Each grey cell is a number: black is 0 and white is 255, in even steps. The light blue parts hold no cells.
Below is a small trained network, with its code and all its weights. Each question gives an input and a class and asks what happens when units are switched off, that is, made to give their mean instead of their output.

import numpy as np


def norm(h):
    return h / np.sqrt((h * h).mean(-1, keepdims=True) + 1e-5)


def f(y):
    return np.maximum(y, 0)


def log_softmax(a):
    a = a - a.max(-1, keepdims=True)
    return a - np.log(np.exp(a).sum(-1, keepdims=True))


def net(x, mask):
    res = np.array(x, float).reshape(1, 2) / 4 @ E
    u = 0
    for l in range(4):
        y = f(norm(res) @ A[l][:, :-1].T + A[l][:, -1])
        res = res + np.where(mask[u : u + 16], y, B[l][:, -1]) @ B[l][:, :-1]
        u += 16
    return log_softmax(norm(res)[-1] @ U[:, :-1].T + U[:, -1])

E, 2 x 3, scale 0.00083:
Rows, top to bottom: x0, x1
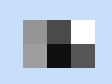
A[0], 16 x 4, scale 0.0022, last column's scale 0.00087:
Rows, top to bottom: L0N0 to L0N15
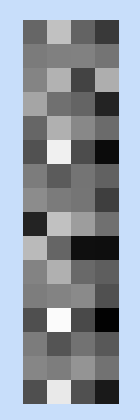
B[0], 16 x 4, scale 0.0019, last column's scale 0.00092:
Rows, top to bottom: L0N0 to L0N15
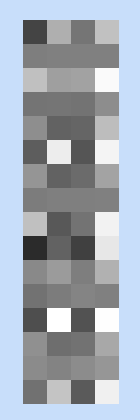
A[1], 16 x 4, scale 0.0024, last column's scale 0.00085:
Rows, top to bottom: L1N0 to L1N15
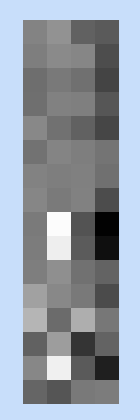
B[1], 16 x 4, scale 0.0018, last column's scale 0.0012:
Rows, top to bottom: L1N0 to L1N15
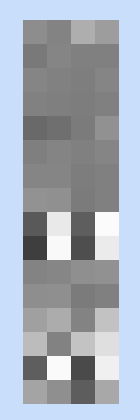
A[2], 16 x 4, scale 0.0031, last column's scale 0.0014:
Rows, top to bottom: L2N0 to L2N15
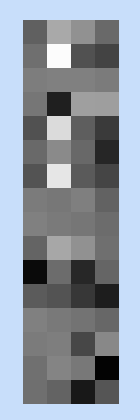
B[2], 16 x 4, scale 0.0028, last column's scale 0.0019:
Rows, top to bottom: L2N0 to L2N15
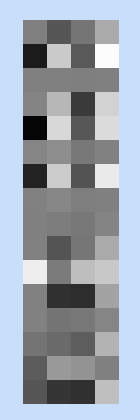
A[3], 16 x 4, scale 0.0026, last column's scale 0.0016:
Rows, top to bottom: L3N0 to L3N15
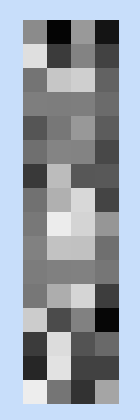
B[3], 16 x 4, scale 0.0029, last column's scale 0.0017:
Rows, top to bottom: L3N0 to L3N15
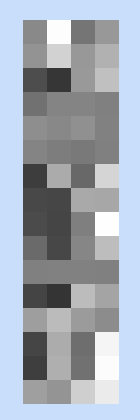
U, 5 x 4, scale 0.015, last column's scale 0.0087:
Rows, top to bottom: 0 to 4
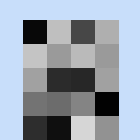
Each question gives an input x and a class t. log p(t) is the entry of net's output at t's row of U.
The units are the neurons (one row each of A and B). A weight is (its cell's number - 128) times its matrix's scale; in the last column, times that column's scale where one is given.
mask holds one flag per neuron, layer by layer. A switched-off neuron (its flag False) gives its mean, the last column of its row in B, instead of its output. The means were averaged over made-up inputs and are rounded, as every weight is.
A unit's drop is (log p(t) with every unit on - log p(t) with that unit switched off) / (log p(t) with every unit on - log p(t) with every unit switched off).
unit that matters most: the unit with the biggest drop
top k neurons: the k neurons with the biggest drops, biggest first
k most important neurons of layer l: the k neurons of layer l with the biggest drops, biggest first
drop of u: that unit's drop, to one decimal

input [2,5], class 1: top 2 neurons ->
[L2N1, L2N4]
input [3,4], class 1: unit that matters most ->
L2N1
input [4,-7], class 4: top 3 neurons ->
[L0N12, L0N5, L0N15]
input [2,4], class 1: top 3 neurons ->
[L2N1, L2N4, L2N6]
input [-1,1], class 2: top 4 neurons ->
[L0N12, L0N5, L0N9, L1N14]
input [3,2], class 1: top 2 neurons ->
[L2N1, L2N4]
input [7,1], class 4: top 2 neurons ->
[L2N15, L2N11]
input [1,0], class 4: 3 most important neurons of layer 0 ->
[L0N9, L0N12, L0N5]
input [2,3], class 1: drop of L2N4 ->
0.8
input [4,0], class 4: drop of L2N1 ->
0.1
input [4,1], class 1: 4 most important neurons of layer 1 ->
[L1N9, L1N8, L1N14, L1N13]
